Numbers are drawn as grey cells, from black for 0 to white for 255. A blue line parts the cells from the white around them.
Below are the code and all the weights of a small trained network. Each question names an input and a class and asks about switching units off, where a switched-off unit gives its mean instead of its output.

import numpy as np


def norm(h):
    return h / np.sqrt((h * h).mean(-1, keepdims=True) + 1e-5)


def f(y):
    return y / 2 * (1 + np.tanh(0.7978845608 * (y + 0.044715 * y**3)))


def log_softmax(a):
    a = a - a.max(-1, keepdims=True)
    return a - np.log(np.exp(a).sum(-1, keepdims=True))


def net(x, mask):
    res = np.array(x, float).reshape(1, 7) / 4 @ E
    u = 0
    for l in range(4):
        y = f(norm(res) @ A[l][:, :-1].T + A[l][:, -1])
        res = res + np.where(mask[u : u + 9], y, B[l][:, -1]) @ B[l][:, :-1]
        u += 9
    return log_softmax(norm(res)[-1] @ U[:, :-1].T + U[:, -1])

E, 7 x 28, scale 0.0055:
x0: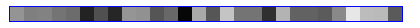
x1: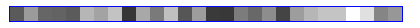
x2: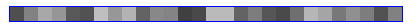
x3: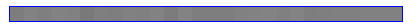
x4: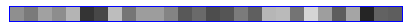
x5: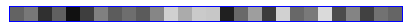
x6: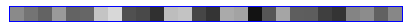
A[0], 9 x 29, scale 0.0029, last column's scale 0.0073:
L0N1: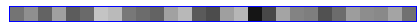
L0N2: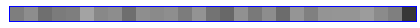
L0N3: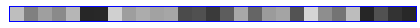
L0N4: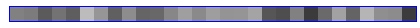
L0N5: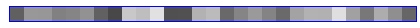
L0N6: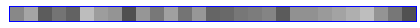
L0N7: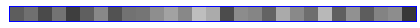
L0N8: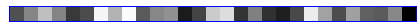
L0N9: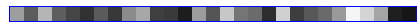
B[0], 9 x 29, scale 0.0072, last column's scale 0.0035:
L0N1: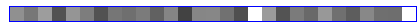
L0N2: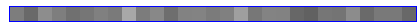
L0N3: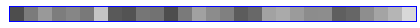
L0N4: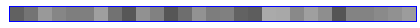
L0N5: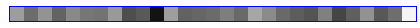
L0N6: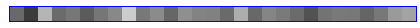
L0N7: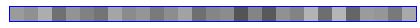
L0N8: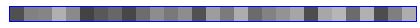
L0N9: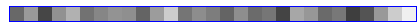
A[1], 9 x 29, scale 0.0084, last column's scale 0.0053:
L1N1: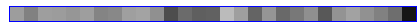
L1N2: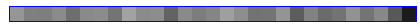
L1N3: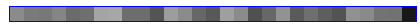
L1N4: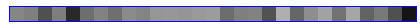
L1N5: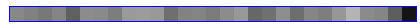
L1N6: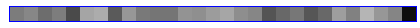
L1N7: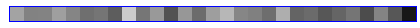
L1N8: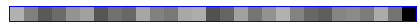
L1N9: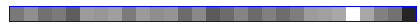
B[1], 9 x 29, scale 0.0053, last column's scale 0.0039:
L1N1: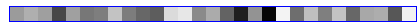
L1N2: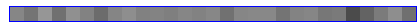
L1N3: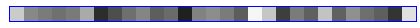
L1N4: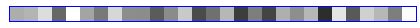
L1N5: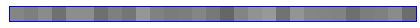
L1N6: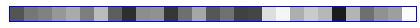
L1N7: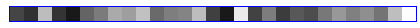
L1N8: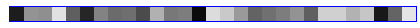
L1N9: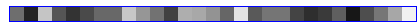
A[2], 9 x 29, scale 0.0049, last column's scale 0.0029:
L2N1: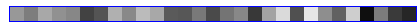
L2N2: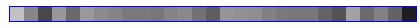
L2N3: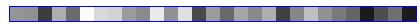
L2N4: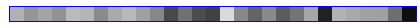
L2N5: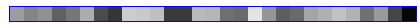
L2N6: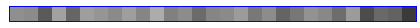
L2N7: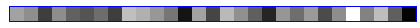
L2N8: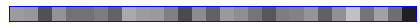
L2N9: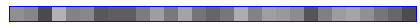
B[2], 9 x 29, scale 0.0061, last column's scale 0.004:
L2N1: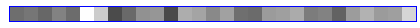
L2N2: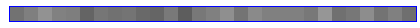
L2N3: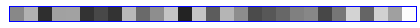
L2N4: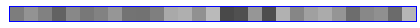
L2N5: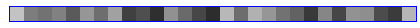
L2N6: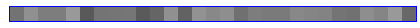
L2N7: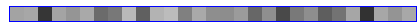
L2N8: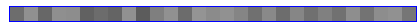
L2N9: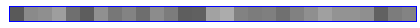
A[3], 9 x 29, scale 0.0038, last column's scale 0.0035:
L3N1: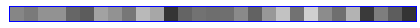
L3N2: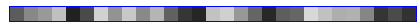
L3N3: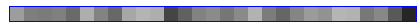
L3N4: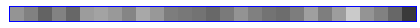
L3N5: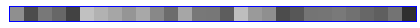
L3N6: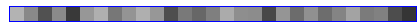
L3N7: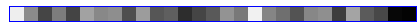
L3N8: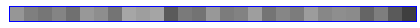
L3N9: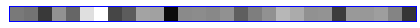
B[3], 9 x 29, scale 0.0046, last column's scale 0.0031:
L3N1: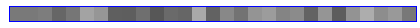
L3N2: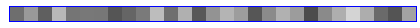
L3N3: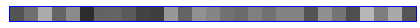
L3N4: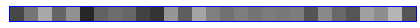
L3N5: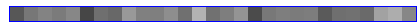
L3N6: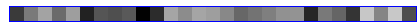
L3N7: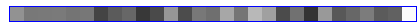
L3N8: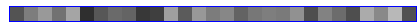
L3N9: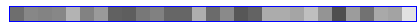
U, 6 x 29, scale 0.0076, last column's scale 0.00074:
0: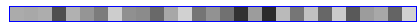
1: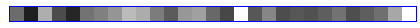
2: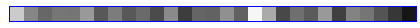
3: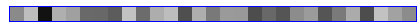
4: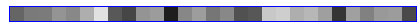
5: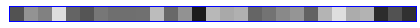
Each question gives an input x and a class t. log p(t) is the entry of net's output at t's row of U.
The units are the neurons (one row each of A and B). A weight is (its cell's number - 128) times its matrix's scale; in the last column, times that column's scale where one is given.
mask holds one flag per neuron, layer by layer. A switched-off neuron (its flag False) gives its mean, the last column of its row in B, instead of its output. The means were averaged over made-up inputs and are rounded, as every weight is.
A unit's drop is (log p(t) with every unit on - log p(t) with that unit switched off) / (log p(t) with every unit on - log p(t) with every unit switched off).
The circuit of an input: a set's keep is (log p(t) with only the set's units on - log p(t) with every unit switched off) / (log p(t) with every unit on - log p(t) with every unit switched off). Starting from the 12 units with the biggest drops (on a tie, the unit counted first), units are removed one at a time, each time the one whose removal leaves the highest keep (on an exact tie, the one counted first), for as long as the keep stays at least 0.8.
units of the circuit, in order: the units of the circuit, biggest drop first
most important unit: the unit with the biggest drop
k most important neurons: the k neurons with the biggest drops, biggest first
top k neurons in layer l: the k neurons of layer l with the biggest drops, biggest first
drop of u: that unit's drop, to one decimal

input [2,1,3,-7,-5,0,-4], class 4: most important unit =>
L0N1
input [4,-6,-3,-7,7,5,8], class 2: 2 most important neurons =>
(L1N3, L1N6)
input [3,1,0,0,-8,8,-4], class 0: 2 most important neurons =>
(L1N4, L0N7)
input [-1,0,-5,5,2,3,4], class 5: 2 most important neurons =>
(L1N8, L0N5)
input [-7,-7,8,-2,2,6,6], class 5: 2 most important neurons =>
(L0N8, L1N9)
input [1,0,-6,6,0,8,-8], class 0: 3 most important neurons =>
(L1N4, L0N1, L1N3)
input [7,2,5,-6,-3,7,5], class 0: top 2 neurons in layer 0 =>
(L0N7, L0N5)
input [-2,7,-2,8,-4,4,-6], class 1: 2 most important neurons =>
(L1N9, L0N1)
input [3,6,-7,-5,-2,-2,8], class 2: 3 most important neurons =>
(L1N3, L0N1, L1N7)
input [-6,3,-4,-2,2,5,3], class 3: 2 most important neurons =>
(L2N3, L1N1)
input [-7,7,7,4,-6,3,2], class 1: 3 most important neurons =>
(L1N9, L0N9, L1N8)
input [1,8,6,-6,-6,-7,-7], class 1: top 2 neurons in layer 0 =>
(L0N1, L0N7)
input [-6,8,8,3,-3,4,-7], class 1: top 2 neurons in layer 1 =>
(L1N9, L1N8)
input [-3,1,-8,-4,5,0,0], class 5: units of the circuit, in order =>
(L1N8)
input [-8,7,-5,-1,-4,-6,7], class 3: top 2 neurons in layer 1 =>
(L1N7, L1N4)
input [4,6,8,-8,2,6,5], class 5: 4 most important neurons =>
(L0N8, L3N2, L1N1, L1N7)
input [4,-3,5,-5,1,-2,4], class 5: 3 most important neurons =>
(L0N8, L0N5, L2N3)
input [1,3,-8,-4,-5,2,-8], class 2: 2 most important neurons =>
(L0N5, L2N5)
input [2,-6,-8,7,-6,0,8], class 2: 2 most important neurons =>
(L1N3, L0N1)
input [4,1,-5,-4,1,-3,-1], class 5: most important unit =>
L1N8
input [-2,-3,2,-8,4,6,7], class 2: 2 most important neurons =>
(L1N3, L3N7)
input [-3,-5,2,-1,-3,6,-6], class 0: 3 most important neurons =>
(L1N4, L0N1, L1N3)
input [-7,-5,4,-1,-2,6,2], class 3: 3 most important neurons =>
(L2N3, L1N1, L1N9)
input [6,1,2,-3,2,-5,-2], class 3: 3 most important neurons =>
(L0N9, L1N4, L2N7)
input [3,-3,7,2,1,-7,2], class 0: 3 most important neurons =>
(L1N1, L1N8, L2N4)
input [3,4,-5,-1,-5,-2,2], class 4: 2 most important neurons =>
(L1N6, L3N9)
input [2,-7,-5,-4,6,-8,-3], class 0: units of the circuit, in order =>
(L1N1)
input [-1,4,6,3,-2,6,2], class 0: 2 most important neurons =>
(L1N4, L1N8)
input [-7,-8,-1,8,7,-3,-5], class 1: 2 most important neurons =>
(L1N7, L1N6)
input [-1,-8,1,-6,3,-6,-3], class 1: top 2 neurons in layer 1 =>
(L1N7, L1N4)
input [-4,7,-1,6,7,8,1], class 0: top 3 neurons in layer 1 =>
(L1N4, L1N7, L1N6)
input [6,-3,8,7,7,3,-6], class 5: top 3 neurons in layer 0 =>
(L0N8, L0N1, L0N5)
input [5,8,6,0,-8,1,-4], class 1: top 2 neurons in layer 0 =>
(L0N3, L0N6)
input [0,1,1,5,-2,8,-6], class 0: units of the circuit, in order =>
(L1N4)
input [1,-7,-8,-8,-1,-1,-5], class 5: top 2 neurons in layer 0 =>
(L0N6, L0N1)
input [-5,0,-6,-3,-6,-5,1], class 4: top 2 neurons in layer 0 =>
(L0N9, L0N4)
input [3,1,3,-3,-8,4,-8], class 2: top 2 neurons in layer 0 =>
(L0N5, L0N3)
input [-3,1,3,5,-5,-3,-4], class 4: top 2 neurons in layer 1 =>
(L1N3, L1N6)
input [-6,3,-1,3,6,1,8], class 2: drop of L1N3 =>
0.1
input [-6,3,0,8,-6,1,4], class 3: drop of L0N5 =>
0.1
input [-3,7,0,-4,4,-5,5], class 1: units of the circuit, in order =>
(L1N9)
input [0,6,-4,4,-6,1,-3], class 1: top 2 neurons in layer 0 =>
(L0N3, L0N6)
